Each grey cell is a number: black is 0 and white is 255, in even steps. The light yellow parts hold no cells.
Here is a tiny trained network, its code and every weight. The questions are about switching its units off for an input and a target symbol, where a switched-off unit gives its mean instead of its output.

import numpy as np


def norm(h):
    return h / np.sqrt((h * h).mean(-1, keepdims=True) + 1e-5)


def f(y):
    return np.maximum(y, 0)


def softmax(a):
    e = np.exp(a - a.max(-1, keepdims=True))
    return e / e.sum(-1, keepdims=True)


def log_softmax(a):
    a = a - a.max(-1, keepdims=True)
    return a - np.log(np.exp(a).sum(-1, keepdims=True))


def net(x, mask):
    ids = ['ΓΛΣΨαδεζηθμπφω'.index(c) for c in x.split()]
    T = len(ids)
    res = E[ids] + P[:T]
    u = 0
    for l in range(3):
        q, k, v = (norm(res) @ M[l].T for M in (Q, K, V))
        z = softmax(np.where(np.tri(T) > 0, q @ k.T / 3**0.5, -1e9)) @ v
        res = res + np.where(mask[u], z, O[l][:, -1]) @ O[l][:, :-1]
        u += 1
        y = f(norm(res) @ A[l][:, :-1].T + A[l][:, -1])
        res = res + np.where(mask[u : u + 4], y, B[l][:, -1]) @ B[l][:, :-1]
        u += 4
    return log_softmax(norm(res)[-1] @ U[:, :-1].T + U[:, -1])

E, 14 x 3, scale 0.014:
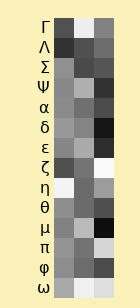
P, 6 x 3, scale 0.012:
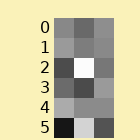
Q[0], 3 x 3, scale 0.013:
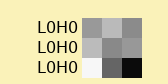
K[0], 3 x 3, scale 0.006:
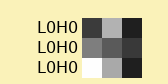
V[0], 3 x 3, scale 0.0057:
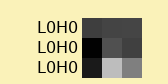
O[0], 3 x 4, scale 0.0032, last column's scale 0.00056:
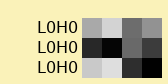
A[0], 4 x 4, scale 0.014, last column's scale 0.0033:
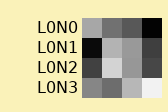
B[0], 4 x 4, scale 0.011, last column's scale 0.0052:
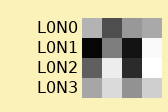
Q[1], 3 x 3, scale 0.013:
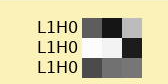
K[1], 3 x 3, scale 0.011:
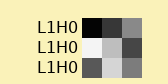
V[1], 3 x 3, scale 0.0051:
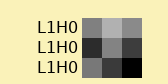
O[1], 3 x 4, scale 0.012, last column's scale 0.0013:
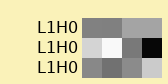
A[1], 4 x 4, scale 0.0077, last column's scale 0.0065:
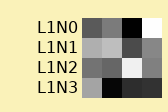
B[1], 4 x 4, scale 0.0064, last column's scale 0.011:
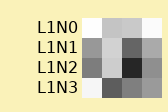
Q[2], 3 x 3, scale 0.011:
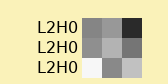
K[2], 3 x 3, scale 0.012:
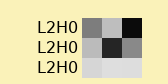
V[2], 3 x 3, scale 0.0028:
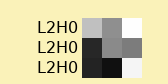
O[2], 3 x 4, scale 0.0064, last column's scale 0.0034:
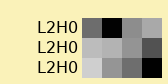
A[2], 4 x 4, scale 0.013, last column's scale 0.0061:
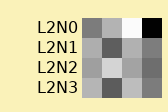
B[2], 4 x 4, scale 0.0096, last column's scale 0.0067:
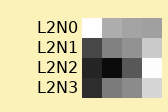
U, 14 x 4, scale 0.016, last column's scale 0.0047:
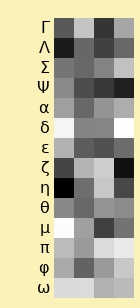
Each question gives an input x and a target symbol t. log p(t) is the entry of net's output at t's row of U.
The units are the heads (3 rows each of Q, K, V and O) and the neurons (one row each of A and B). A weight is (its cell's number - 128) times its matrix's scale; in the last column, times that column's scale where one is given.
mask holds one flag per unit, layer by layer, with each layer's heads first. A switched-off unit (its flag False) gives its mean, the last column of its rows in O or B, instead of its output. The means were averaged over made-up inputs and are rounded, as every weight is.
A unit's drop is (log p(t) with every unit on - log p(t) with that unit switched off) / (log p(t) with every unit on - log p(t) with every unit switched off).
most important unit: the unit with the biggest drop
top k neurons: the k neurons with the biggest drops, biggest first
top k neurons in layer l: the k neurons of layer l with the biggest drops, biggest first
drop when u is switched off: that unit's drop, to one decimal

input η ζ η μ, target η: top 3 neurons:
L0N1; L0N2; L2N3
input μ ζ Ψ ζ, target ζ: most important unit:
L2N0
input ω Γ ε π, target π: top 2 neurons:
L2N0; L0N3
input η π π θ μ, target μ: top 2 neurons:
L1N1; L0N2
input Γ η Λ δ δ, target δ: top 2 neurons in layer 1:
L1N3; L1N0
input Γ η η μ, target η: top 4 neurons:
L0N1; L0N2; L2N3; L2N1
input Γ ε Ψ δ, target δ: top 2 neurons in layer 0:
L0N2; L0N1
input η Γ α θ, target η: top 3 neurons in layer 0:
L0N1; L0N3; L0N0
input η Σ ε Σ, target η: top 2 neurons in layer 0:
L0N1; L0N3
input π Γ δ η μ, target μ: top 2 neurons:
L0N2; L1N1
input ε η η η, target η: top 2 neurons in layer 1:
L1N0; L1N2
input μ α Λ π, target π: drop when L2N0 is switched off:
1.2
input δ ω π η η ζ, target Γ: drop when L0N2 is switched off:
0.1
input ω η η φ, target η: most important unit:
L0H0
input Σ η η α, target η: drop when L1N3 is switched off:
-0.1
